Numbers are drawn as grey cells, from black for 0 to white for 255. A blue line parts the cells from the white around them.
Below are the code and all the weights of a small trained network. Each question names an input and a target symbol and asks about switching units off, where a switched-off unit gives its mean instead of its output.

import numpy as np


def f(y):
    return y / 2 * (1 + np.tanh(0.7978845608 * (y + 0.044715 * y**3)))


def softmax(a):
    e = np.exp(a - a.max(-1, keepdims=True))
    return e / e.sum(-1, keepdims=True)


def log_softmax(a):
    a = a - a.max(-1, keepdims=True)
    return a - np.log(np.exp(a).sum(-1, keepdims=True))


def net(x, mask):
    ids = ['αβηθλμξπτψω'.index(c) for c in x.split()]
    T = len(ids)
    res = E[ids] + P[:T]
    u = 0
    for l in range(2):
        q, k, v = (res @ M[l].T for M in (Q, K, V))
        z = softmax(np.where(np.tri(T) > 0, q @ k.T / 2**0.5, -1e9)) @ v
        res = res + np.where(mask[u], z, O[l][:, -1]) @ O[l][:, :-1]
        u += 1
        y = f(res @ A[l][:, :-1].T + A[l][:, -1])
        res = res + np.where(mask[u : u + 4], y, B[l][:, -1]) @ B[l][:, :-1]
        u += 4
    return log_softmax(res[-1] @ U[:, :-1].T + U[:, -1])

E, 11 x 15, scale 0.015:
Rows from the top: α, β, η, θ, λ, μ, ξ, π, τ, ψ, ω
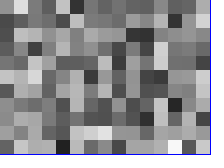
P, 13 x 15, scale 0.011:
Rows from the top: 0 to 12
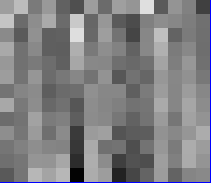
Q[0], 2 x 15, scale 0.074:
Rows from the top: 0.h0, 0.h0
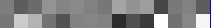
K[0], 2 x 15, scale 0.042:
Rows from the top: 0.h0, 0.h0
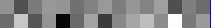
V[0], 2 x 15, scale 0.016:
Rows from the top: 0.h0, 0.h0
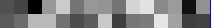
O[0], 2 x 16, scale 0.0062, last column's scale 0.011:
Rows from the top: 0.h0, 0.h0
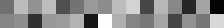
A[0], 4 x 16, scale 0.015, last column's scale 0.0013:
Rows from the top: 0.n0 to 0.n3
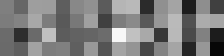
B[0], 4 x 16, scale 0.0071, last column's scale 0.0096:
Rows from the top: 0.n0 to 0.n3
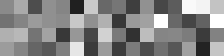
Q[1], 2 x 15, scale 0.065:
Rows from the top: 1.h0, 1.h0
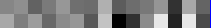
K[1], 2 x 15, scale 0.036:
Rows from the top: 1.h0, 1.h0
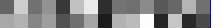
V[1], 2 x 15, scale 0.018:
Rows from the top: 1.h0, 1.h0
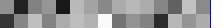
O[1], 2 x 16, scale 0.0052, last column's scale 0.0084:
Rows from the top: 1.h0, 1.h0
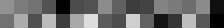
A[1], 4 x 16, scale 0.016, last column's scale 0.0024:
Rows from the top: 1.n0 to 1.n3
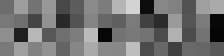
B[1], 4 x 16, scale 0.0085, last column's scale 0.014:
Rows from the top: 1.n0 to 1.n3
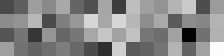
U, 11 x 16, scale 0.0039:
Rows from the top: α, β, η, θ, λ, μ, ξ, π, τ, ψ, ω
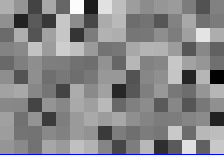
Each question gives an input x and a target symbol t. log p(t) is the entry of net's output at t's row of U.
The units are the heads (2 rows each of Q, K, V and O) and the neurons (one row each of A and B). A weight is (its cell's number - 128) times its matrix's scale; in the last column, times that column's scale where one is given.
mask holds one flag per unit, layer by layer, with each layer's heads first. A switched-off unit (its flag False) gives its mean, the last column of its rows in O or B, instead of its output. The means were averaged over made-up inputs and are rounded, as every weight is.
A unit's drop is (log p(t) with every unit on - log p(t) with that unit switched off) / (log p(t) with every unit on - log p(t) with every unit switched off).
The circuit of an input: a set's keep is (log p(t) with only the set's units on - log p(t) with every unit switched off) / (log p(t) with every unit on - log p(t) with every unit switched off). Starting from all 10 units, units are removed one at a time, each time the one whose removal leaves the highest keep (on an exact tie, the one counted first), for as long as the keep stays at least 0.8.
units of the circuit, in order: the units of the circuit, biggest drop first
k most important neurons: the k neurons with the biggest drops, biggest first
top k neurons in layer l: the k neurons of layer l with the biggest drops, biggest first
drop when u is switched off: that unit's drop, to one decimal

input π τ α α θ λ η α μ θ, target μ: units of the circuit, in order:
1.h0, 0.h0
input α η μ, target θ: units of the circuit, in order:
1.h0, 0.h0
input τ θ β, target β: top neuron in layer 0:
0.n1
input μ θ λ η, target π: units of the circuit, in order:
1.n2, 0.h0, 1.h0
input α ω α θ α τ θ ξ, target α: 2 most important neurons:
0.n0, 1.n3
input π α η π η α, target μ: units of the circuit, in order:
1.h0, 0.h0
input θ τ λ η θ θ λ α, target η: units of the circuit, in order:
0.n0, 0.h0
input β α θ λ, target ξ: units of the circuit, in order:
0.h0, 1.h0, 0.n1
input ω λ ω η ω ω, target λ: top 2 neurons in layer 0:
0.n3, 0.n1
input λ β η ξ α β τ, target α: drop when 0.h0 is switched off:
1.3
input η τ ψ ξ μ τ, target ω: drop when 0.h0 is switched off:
0.4
